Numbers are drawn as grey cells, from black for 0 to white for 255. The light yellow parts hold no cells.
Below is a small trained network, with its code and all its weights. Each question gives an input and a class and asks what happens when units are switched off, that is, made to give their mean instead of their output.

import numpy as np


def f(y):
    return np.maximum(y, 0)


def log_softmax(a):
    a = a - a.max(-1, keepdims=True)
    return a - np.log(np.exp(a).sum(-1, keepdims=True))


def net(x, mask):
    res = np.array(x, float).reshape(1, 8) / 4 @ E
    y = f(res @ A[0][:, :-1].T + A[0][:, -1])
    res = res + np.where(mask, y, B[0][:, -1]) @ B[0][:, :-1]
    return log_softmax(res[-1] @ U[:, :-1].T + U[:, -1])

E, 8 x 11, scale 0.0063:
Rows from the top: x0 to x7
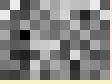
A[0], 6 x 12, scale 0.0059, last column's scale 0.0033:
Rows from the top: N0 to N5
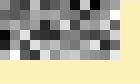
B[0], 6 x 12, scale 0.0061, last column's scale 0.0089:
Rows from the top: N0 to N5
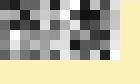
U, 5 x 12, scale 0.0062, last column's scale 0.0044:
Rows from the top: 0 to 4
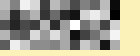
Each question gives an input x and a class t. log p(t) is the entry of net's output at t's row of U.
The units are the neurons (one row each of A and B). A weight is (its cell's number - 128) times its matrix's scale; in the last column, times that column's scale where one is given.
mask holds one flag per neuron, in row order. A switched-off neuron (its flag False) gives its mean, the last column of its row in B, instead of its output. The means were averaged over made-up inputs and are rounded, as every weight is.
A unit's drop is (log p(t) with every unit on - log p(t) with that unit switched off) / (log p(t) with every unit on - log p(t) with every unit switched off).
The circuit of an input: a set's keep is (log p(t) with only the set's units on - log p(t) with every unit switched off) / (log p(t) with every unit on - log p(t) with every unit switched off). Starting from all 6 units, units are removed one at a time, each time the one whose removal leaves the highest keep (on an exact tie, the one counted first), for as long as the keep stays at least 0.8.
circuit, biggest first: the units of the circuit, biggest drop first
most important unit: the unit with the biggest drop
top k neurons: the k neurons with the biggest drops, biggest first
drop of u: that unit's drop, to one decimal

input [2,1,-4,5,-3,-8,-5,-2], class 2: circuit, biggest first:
(N2)
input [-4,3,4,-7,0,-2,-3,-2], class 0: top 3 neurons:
(N5; N0; N2)
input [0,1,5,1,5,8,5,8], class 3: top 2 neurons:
(N1; N5)
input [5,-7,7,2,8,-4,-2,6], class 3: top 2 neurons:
(N4; N5)
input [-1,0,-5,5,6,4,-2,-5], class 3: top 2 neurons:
(N0; N2)
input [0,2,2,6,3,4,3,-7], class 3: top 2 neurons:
(N0; N2)
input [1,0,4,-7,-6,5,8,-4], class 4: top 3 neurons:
(N0; N2; N3)
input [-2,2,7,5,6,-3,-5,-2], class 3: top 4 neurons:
(N0; N5; N1; N2)
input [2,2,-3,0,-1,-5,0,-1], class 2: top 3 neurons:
(N2; N4; N3)
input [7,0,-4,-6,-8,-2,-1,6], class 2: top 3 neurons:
(N2; N4; N5)
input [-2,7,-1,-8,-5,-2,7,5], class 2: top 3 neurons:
(N2; N0; N4)
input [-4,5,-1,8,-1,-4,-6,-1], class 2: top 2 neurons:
(N0; N4)
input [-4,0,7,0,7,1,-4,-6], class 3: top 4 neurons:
(N0; N2; N5; N1)
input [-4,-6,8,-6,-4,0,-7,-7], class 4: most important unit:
N3
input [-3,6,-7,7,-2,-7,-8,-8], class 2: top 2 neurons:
(N2; N4)
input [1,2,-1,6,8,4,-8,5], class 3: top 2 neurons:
(N1; N5)
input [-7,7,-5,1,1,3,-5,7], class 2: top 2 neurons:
(N0; N4)
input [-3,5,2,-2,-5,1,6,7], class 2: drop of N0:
0.5
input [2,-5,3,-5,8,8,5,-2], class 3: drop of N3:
0.1
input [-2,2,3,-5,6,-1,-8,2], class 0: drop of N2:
0.2
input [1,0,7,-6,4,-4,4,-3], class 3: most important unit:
N3
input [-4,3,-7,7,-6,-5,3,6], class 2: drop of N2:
0.0
